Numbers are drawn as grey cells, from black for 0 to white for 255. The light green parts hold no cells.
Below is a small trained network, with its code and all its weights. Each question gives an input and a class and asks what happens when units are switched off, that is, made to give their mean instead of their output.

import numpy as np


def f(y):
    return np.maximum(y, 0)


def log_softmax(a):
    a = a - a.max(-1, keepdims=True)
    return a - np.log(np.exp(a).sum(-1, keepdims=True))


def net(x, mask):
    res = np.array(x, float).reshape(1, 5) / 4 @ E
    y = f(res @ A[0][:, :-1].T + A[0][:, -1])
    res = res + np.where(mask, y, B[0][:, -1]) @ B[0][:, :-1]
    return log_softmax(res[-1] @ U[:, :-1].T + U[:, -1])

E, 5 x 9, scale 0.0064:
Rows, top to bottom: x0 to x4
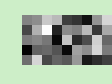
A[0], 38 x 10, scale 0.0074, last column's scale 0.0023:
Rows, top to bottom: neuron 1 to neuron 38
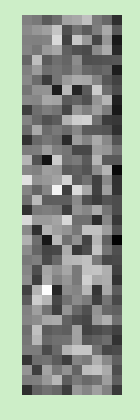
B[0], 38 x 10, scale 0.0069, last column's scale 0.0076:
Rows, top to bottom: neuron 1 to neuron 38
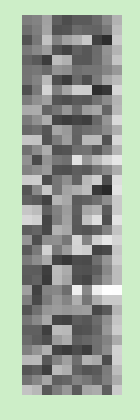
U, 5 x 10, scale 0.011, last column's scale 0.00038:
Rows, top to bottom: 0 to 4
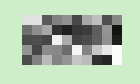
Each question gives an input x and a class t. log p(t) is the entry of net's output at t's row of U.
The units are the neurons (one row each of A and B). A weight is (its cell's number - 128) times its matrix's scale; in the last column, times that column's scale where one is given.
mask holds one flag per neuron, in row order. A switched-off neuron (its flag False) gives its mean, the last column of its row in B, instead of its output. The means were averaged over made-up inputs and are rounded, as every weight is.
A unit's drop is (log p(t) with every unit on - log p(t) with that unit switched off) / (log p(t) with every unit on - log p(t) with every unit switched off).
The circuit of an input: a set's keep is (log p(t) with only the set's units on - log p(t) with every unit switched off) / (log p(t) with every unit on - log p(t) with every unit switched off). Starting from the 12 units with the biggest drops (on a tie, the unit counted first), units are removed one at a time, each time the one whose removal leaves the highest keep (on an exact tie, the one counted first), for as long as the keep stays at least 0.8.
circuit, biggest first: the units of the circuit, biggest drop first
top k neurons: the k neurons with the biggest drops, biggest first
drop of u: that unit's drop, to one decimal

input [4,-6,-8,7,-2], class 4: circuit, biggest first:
neuron 18
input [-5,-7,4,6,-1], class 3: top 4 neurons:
neuron 15; neuron 23; neuron 21; neuron 17
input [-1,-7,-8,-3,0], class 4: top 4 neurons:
neuron 18; neuron 3; neuron 28; neuron 29
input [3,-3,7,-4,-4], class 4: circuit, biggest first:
neuron 8; neuron 24
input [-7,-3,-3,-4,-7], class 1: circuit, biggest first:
neuron 11; neuron 34
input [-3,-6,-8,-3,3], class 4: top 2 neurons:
neuron 18; neuron 3
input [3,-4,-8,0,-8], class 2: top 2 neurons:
neuron 22; neuron 27
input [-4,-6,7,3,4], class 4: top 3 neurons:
neuron 24; neuron 28; neuron 8
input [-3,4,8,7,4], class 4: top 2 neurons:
neuron 8; neuron 24
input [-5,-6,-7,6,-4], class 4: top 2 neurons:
neuron 18; neuron 3
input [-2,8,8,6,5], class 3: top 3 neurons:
neuron 28; neuron 29; neuron 18
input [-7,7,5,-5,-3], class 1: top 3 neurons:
neuron 11; neuron 34; neuron 25
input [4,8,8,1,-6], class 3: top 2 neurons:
neuron 28; neuron 18
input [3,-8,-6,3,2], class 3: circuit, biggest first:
neuron 15
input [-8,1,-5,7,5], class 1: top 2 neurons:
neuron 11; neuron 34
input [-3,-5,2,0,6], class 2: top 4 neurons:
neuron 28; neuron 32; neuron 5; neuron 19
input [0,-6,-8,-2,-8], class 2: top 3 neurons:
neuron 22; neuron 27; neuron 26
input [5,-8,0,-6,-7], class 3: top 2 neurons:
neuron 15; neuron 23
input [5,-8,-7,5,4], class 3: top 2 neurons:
neuron 23; neuron 15
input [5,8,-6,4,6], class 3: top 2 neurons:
neuron 28; neuron 29
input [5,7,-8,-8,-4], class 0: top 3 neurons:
neuron 21; neuron 17; neuron 8
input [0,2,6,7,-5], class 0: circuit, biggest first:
neuron 35
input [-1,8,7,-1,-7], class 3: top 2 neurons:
neuron 28; neuron 32
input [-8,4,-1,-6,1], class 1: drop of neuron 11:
0.2
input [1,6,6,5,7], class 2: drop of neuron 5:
0.1
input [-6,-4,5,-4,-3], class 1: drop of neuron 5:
0.0
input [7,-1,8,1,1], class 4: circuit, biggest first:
neuron 8
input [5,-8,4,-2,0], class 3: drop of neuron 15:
0.1
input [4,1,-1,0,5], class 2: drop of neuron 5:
0.2
